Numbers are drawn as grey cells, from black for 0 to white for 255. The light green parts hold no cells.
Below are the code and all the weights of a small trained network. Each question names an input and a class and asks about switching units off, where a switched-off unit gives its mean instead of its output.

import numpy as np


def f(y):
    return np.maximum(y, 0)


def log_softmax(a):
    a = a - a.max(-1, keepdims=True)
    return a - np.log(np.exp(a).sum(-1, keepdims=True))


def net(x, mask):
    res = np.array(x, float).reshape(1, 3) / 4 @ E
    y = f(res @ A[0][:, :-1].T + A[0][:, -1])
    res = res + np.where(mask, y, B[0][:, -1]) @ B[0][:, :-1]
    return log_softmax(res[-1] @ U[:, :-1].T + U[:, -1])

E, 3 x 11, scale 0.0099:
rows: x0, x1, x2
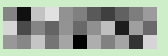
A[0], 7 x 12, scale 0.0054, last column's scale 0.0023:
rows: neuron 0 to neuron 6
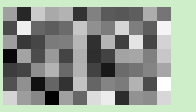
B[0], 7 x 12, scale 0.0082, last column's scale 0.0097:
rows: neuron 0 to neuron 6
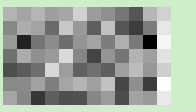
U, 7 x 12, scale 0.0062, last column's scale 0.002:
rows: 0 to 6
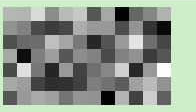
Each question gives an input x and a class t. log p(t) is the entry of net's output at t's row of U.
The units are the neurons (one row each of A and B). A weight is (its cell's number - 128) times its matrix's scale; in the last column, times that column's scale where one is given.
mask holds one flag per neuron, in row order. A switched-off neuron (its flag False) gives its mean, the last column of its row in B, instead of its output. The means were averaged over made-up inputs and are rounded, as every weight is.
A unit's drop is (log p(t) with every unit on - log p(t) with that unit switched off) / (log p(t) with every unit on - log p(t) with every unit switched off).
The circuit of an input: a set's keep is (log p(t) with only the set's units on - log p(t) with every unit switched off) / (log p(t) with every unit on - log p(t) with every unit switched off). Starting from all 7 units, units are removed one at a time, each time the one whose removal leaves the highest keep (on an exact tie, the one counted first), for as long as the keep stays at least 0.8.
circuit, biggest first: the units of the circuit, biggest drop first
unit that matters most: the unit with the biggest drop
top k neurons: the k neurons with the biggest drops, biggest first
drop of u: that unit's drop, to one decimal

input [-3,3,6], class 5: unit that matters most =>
neuron 6
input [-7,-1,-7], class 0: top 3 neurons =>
neuron 1; neuron 3; neuron 5
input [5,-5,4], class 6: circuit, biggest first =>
neuron 5; neuron 0; neuron 1
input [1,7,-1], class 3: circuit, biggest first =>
neuron 2; neuron 1
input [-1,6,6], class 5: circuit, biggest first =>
neuron 6; neuron 5
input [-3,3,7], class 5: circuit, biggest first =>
neuron 6; neuron 1
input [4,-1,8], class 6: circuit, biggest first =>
neuron 5; neuron 1
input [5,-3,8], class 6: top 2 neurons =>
neuron 5; neuron 1
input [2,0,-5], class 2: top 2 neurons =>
neuron 4; neuron 3
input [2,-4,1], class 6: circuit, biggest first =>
neuron 5; neuron 6
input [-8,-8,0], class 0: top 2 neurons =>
neuron 1; neuron 5
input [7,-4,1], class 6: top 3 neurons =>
neuron 0; neuron 5; neuron 2
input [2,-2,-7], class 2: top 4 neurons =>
neuron 4; neuron 3; neuron 0; neuron 2
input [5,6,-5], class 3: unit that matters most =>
neuron 2
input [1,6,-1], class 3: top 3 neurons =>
neuron 2; neuron 1; neuron 5
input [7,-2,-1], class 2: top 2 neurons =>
neuron 4; neuron 1
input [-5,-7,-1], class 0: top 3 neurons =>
neuron 1; neuron 5; neuron 3
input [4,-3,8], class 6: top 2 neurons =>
neuron 5; neuron 1
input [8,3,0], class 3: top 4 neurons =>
neuron 1; neuron 3; neuron 5; neuron 4
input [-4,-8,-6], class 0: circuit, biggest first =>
neuron 1
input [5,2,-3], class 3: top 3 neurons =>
neuron 2; neuron 3; neuron 1
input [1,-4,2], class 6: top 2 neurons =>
neuron 5; neuron 6
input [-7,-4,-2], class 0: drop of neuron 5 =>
0.2
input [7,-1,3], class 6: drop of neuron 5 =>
0.3
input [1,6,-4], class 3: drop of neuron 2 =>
0.4
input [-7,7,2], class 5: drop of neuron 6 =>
0.3
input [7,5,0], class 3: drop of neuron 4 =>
0.1
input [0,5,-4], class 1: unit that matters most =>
neuron 4
